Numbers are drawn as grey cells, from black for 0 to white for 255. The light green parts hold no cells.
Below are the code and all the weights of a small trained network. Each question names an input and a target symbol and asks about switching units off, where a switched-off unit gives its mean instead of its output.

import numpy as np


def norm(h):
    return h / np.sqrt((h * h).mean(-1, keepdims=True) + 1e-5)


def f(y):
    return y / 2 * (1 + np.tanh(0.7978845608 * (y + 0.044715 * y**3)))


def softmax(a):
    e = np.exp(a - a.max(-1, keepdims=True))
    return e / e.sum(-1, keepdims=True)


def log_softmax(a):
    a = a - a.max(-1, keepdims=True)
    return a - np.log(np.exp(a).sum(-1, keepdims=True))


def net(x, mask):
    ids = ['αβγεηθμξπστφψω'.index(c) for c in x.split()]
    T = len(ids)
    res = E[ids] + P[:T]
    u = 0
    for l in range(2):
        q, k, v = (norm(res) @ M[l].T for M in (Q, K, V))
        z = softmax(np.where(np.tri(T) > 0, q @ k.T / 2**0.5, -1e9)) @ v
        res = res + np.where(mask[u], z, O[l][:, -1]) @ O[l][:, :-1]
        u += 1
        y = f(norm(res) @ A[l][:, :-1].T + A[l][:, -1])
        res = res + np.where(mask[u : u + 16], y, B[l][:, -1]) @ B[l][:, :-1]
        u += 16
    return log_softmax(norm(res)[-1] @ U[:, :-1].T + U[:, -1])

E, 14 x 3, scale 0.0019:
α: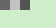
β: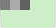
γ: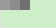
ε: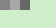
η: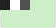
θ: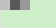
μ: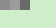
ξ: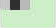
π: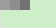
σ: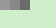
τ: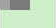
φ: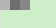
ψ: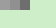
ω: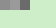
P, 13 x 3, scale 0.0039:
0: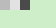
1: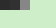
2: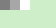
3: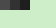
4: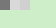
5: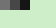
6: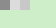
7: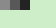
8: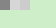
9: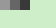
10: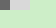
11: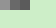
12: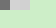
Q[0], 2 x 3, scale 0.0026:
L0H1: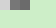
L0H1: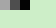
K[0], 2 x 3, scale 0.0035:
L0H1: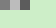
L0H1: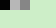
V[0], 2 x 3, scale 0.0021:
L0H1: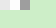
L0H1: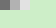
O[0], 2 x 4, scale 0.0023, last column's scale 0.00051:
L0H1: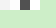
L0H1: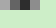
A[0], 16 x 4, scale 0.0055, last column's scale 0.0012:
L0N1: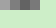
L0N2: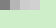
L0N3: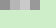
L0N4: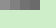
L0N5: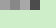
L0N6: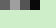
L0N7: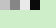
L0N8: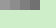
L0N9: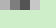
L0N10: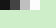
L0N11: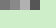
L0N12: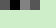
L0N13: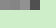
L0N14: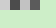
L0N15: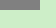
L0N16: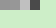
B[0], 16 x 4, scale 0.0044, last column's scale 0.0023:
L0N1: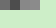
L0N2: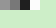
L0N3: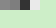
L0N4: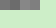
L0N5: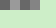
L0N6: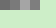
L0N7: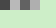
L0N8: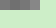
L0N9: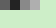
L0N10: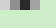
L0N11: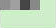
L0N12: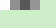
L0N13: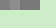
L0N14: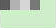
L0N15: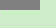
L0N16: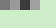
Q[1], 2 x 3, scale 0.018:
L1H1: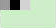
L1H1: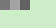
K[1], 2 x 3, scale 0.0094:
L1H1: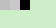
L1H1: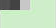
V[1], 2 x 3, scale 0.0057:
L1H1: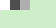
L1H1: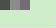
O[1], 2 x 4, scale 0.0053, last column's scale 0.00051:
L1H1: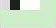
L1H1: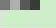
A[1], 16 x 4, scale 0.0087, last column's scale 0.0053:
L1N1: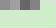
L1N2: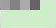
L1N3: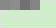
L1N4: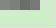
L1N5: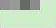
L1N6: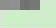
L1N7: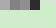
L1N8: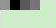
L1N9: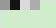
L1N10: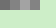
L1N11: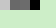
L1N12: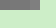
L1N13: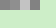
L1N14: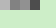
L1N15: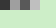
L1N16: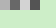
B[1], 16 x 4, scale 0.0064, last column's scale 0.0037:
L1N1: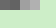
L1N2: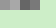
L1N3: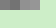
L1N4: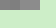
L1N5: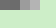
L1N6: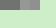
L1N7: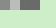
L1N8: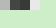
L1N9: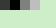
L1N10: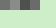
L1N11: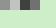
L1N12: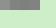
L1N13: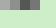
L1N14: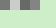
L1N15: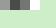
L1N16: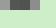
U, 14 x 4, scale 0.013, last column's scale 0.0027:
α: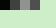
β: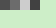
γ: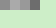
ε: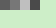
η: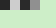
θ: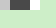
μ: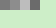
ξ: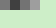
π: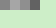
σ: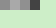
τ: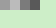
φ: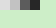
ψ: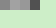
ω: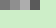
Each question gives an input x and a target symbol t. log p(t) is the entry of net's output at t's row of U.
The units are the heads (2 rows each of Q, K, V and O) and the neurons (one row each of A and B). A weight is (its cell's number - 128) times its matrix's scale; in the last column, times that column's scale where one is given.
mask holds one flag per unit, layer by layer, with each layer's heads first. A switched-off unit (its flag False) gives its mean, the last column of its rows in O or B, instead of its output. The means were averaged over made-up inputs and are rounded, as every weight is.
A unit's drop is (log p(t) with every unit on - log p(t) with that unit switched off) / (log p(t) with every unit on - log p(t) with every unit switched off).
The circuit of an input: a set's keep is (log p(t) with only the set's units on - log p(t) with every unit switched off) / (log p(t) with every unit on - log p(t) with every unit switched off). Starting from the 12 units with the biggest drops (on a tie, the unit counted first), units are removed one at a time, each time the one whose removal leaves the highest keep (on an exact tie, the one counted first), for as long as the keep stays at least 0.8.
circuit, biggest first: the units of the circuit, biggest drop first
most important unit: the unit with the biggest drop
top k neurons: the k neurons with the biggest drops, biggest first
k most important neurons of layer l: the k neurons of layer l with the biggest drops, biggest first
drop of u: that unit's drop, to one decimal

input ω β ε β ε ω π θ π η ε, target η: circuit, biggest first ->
L1H1
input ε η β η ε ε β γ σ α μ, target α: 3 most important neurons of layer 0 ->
L0N12, L0N10, L0N7
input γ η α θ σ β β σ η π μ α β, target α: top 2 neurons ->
L0N12, L1N8
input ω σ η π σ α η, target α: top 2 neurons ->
L0N10, L1N8
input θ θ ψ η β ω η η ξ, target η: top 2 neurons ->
L0N10, L0N12
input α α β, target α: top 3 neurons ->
L0N10, L1N8, L0N2
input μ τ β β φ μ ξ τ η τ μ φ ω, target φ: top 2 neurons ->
L0N9, L0N10
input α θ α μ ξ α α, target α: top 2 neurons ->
L0N10, L1N8
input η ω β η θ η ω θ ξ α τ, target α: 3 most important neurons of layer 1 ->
L1N8, L1N15, L1N16
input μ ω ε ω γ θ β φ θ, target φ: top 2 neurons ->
L0N9, L0N1
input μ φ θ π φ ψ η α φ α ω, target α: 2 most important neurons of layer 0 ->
L0N12, L0N7
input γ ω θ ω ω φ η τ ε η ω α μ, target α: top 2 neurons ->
L0N12, L1N8
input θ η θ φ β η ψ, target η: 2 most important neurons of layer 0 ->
L0N12, L0N2
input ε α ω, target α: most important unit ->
L0N10
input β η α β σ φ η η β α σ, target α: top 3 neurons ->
L0N12, L0N10, L1N8
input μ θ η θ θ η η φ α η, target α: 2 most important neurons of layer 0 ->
L0N10, L0N2
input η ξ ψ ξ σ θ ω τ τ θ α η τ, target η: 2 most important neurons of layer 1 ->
L1N8, L1N9
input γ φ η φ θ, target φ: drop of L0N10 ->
1.2
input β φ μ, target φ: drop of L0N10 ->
1.1
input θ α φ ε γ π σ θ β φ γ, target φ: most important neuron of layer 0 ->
L0N9
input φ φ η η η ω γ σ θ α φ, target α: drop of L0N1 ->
0.0
